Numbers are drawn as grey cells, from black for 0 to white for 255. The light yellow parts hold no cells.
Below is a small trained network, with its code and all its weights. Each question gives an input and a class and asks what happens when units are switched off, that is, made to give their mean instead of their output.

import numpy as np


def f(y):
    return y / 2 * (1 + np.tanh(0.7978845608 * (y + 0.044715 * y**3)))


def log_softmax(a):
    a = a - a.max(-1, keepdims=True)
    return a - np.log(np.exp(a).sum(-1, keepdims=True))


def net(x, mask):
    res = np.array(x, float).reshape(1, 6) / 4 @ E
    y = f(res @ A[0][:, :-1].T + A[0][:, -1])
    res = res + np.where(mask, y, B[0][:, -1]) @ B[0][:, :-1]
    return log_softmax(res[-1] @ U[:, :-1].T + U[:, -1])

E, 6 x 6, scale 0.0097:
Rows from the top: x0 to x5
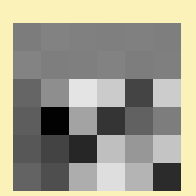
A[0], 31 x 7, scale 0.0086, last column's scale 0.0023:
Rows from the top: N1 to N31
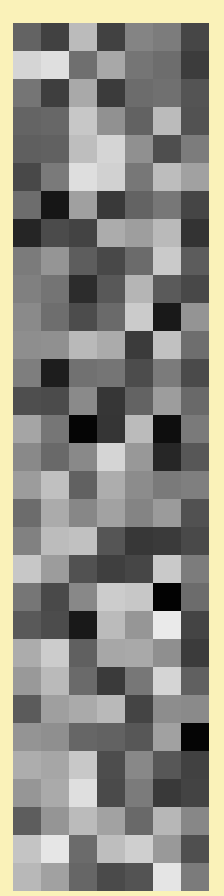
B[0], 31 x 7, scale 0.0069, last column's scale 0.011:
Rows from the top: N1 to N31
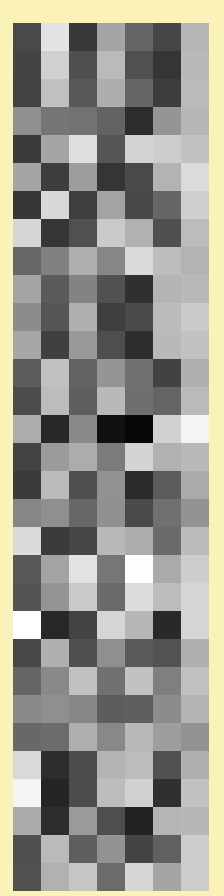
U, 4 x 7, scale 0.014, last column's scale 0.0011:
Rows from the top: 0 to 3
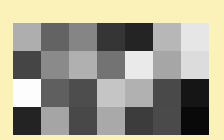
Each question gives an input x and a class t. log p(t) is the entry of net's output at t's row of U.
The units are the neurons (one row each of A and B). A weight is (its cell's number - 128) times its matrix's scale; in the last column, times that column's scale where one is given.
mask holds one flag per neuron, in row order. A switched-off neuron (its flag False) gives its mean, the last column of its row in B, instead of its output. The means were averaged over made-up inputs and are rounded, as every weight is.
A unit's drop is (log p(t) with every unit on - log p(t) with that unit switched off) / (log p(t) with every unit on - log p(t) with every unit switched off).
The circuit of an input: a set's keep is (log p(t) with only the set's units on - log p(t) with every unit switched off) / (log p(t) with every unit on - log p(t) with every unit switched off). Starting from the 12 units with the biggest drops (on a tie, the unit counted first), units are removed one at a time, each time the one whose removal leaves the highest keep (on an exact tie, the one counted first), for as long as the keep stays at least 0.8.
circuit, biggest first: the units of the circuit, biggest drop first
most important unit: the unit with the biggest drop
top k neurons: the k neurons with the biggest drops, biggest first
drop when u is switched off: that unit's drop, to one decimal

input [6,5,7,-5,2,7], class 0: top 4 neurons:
[N6, N29, N12, N20]
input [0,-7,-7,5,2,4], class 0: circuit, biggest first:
[N15]
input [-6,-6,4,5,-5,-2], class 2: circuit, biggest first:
[N28, N15]
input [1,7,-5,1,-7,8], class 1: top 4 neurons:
[N21, N16, N5, N22]
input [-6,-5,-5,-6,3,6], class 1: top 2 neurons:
[N21, N16]
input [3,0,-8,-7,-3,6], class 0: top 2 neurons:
[N15, N11]
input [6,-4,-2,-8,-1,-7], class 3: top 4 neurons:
[N2, N30, N17, N23]
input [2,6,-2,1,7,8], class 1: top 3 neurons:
[N21, N5, N16]
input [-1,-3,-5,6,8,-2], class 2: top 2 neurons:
[N22, N8]
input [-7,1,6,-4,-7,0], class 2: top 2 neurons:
[N28, N19]
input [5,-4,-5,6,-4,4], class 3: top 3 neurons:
[N7, N3, N1]
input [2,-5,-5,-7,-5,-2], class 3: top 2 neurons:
[N2, N30]
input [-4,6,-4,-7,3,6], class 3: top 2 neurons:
[N30, N17]
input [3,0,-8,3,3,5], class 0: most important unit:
N15
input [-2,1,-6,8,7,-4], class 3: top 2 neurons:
[N7, N14]
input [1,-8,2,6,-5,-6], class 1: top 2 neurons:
[N20, N31]
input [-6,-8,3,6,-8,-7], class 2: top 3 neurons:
[N28, N19, N27]
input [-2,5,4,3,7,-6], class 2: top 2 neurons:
[N22, N8]
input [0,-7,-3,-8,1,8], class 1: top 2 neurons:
[N21, N16]
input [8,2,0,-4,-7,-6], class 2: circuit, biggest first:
[N28]
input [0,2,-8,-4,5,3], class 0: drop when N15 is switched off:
0.1
